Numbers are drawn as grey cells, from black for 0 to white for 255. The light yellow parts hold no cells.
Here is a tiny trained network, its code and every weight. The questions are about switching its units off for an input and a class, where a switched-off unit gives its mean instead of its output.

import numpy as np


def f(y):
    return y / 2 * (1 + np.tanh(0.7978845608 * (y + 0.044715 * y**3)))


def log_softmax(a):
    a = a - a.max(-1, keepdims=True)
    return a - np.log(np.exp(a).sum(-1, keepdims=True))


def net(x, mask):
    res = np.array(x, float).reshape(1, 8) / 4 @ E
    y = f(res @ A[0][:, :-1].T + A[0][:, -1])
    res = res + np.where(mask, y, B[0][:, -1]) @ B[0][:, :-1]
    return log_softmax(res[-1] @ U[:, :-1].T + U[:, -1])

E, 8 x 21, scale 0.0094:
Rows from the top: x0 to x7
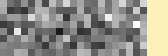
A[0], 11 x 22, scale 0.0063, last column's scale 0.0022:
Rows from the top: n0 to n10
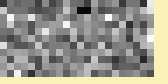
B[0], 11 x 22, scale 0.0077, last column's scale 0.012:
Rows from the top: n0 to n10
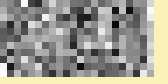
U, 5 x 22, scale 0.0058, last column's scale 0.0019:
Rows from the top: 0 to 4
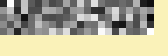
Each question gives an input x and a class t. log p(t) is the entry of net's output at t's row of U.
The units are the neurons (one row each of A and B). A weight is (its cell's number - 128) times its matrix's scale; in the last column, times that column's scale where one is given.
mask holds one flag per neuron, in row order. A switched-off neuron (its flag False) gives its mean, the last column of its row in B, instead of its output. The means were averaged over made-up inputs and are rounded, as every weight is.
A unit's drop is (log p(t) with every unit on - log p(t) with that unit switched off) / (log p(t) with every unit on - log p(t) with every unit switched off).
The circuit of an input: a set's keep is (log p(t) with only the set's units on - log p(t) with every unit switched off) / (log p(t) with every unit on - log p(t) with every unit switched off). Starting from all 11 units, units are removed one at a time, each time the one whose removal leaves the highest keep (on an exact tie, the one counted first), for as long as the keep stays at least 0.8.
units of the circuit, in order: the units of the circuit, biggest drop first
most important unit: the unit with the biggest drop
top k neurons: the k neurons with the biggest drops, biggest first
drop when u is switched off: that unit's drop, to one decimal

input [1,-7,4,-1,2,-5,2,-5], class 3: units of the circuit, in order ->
[n8; n0; n6]
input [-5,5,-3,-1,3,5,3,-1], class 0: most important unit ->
n8
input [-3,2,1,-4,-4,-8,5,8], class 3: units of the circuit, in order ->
[n8; n10]
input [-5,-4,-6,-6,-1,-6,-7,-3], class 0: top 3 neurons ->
[n8; n4; n2]
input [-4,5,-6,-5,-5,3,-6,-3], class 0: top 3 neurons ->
[n8; n1; n2]
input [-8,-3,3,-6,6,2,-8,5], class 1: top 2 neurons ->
[n8; n9]
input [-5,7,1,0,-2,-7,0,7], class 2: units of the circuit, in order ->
[n1; n10]
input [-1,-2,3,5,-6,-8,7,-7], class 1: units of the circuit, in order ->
[n1; n3]
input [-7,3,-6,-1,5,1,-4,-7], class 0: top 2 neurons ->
[n8; n4]
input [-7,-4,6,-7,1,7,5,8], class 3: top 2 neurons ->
[n9; n7]
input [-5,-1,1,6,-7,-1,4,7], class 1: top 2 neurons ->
[n1; n3]
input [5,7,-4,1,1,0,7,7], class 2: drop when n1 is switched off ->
0.0
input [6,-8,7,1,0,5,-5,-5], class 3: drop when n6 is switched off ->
0.1
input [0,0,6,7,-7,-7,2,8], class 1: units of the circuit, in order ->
[n1]
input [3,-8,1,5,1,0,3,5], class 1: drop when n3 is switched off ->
0.2
